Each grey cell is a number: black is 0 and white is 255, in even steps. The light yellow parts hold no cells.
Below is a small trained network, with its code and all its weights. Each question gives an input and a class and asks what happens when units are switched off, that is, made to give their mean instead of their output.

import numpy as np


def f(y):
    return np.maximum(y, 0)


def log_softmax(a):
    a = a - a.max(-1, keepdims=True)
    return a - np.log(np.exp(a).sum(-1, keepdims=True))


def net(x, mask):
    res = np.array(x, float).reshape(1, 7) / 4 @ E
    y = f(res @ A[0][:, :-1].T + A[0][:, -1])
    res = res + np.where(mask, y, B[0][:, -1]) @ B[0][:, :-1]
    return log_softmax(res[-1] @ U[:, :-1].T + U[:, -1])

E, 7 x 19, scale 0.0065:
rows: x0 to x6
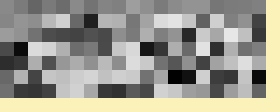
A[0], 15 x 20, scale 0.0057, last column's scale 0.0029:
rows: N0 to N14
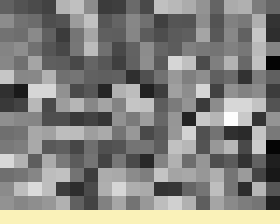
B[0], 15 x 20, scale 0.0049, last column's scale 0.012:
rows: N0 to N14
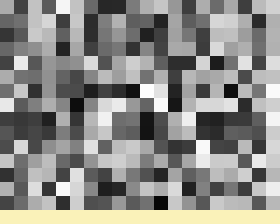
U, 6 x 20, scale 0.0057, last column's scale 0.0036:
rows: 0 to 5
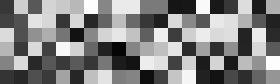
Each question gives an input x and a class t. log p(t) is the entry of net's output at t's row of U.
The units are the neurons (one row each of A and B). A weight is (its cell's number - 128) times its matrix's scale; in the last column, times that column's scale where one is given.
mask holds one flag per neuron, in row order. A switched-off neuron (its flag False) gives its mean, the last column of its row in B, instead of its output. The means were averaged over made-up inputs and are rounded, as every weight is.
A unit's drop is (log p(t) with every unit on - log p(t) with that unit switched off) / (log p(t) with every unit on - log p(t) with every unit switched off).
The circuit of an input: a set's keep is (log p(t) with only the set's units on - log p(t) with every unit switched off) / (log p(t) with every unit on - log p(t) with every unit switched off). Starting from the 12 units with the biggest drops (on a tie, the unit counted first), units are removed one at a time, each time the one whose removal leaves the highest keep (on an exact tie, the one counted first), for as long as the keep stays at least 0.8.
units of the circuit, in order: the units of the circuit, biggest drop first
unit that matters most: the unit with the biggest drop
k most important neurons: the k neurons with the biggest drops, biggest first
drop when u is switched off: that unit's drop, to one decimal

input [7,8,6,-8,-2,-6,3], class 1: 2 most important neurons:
(N14; N6)
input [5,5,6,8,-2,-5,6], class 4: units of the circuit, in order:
(N6)
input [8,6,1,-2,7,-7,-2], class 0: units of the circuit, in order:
(N4; N10)
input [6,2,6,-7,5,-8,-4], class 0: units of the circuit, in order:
(N4; N10)
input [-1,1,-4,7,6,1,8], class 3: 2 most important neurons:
(N0; N11)
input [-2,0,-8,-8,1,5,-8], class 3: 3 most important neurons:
(N13; N6; N8)
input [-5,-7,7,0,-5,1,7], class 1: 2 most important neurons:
(N1; N13)
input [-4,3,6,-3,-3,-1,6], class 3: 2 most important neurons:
(N0; N9)
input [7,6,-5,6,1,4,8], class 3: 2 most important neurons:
(N0; N8)
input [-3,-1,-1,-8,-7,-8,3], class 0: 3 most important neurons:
(N4; N10; N6)
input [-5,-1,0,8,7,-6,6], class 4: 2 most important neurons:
(N6; N11)
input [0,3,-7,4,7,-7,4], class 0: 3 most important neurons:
(N4; N10; N8)
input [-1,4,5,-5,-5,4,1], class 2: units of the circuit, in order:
(N6; N4)
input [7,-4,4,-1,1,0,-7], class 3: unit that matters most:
N13
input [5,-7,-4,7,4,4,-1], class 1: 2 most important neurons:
(N1; N2)
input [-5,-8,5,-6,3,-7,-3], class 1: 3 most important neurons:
(N3; N2; N1)
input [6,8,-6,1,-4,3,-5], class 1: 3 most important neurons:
(N12; N8; N14)
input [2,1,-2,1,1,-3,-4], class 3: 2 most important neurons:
(N13; N8)
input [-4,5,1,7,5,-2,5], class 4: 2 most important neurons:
(N6; N13)
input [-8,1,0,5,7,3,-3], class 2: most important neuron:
(N7)
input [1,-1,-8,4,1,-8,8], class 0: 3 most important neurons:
(N4; N10; N13)
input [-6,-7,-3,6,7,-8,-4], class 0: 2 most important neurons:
(N10; N4)
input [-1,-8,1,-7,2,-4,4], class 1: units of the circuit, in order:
(N6; N1)
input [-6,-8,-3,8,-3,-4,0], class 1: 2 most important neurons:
(N2; N1)
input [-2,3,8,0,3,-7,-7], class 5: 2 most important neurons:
(N8; N0)
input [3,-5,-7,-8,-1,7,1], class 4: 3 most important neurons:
(N4; N10; N8)
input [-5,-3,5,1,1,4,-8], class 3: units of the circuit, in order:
(N13)
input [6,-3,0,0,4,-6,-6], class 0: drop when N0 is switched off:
0.2
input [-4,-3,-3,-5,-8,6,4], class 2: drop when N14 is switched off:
0.0
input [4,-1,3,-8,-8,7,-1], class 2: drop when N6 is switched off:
0.5
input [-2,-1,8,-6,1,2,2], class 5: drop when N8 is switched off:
0.6
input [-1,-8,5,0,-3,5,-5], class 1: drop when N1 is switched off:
0.1
